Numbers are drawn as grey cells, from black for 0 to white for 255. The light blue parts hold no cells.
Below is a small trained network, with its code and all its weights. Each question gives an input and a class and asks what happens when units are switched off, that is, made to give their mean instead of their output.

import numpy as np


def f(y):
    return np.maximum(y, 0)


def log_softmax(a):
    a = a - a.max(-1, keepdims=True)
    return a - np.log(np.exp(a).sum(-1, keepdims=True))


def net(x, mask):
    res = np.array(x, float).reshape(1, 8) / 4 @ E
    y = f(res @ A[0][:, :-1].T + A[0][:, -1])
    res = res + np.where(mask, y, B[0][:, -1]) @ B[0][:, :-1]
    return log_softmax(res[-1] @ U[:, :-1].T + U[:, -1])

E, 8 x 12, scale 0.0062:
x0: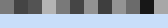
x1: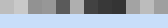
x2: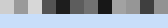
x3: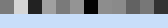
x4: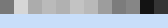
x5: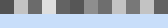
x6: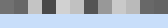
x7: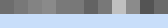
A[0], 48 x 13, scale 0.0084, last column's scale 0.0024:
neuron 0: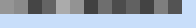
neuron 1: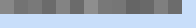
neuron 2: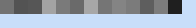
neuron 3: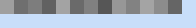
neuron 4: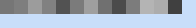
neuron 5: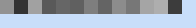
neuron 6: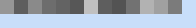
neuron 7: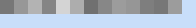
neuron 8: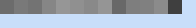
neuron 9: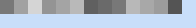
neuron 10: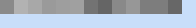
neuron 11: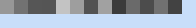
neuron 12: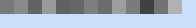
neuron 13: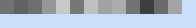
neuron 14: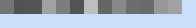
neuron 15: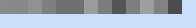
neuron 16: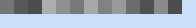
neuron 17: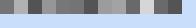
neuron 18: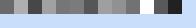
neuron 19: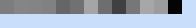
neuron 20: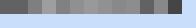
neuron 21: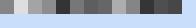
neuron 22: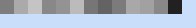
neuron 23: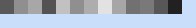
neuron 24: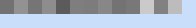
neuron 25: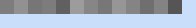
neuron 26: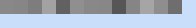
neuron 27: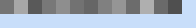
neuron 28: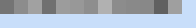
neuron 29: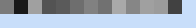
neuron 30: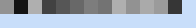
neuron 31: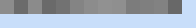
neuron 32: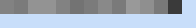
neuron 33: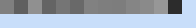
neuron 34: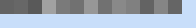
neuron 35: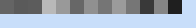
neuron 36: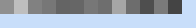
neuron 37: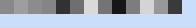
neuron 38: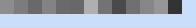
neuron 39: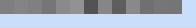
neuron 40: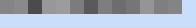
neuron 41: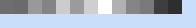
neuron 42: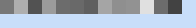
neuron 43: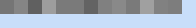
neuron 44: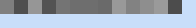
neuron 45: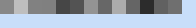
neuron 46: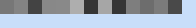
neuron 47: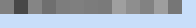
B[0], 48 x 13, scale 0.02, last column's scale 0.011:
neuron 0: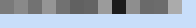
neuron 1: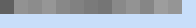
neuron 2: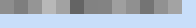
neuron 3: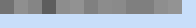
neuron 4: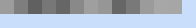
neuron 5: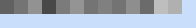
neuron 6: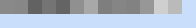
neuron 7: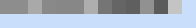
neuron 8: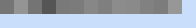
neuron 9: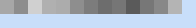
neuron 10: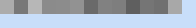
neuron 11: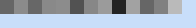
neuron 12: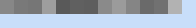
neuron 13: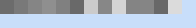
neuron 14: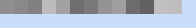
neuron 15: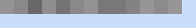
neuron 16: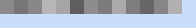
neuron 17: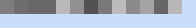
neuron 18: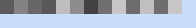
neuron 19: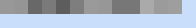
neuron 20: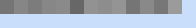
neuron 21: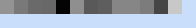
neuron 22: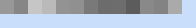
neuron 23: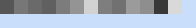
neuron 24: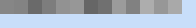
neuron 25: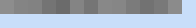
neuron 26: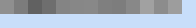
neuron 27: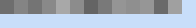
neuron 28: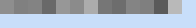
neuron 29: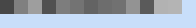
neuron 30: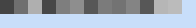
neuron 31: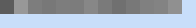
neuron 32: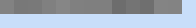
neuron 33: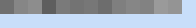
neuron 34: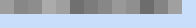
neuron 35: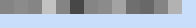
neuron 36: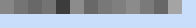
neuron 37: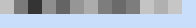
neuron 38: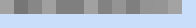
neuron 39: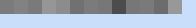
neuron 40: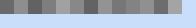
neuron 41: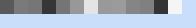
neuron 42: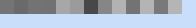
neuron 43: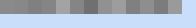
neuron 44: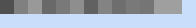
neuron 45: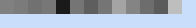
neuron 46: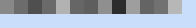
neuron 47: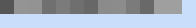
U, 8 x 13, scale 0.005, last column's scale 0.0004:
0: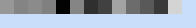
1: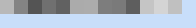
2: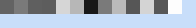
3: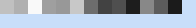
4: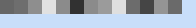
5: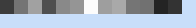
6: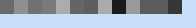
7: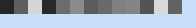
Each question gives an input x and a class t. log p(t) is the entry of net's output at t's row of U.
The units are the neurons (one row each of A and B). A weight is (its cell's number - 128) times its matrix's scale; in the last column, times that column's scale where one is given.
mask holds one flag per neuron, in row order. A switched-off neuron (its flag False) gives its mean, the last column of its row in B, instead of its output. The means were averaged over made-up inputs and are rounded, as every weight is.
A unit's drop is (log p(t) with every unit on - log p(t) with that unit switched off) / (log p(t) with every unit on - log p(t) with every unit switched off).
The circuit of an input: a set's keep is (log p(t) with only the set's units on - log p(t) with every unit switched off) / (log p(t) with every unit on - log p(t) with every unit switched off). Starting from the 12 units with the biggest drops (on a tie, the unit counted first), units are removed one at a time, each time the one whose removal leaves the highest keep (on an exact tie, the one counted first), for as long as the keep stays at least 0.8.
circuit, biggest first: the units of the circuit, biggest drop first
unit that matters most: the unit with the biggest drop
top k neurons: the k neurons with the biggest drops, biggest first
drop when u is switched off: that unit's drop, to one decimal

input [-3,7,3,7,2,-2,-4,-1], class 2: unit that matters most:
neuron 18
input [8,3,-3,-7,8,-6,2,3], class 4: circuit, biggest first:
(neuron 35; neuron 16)
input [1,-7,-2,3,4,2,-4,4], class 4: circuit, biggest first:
(neuron 35; neuron 16)
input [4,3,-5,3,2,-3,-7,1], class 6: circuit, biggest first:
(neuron 46; neuron 0)
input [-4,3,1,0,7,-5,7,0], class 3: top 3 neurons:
(neuron 9; neuron 22; neuron 10)
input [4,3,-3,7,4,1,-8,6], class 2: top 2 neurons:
(neuron 18; neuron 17)
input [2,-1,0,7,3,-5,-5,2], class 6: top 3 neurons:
(neuron 46; neuron 0; neuron 11)
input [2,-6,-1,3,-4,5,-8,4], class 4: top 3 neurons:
(neuron 14; neuron 35; neuron 16)
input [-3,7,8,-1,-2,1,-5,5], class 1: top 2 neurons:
(neuron 37; neuron 4)
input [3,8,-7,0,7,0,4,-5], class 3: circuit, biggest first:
(neuron 9; neuron 22)
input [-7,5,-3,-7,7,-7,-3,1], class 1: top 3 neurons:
(neuron 37; neuron 4; neuron 19)
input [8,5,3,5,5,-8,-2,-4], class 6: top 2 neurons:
(neuron 0; neuron 11)
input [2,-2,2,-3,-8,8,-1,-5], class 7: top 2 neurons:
(neuron 30; neuron 29)
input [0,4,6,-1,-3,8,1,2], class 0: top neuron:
(neuron 21)
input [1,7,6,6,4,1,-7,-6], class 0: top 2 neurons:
(neuron 21; neuron 45)
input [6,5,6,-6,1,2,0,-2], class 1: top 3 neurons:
(neuron 37; neuron 6; neuron 4)
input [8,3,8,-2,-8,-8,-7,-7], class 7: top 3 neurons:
(neuron 30; neuron 29; neuron 5)
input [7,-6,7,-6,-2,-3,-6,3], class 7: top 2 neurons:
(neuron 30; neuron 5)
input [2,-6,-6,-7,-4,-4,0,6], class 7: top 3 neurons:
(neuron 30; neuron 29; neuron 5)
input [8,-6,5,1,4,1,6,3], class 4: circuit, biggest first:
(neuron 35)
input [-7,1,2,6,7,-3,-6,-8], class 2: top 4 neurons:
(neuron 18; neuron 42; neuron 17; neuron 24)
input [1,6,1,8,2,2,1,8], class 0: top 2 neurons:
(neuron 21; neuron 45)
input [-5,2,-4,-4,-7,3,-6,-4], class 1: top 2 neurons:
(neuron 37; neuron 6)
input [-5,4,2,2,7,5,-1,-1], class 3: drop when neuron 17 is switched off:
-0.1
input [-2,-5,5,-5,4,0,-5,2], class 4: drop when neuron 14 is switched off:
0.2
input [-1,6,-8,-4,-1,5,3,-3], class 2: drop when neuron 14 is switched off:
0.0
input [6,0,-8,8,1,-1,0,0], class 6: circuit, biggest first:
(neuron 46)
